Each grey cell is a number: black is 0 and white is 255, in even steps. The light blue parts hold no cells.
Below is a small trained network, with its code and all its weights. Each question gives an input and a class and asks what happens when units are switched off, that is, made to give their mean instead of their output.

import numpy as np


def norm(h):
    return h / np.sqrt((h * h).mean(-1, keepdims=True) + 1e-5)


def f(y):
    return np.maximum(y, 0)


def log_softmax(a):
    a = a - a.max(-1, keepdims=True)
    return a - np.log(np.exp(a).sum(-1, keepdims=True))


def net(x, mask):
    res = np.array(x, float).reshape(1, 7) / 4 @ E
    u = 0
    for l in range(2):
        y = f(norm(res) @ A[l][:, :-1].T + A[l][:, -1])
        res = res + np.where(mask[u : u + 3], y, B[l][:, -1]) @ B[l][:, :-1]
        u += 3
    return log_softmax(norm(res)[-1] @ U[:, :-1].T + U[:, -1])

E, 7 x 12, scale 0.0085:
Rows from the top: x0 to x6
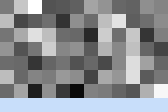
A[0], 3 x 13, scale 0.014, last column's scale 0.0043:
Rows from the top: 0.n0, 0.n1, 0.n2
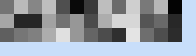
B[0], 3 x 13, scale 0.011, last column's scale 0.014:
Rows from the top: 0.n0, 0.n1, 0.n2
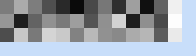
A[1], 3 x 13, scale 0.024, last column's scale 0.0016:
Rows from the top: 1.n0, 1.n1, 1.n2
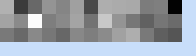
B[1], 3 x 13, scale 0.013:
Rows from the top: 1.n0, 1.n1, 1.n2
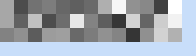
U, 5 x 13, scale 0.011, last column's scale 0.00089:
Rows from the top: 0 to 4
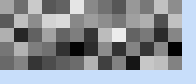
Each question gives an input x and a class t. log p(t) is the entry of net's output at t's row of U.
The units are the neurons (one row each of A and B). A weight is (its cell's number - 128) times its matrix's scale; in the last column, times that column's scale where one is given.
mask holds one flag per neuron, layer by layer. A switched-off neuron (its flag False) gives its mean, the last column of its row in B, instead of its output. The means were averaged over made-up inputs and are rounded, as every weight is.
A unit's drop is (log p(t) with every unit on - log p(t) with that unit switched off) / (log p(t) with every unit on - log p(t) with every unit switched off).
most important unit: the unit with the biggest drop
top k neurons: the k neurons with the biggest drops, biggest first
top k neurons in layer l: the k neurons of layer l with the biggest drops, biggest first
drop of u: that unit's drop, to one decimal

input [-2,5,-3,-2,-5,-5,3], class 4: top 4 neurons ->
[0.n1 1.n0 0.n0 1.n1]
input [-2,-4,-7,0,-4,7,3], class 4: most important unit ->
0.n1
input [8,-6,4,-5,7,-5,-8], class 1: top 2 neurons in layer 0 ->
[0.n2 0.n1]
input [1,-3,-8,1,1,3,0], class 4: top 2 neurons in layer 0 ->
[0.n1 0.n2]
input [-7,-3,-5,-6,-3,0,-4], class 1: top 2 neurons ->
[0.n1 1.n1]
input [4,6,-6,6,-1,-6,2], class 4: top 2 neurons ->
[0.n1 1.n0]
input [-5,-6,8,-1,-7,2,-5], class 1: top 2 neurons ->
[0.n2 0.n1]
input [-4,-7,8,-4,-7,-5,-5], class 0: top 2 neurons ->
[1.n1 1.n0]
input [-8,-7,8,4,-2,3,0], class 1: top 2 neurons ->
[0.n2 1.n0]
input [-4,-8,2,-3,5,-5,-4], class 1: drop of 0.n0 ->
0.0
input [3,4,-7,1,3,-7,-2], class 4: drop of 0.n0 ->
0.1
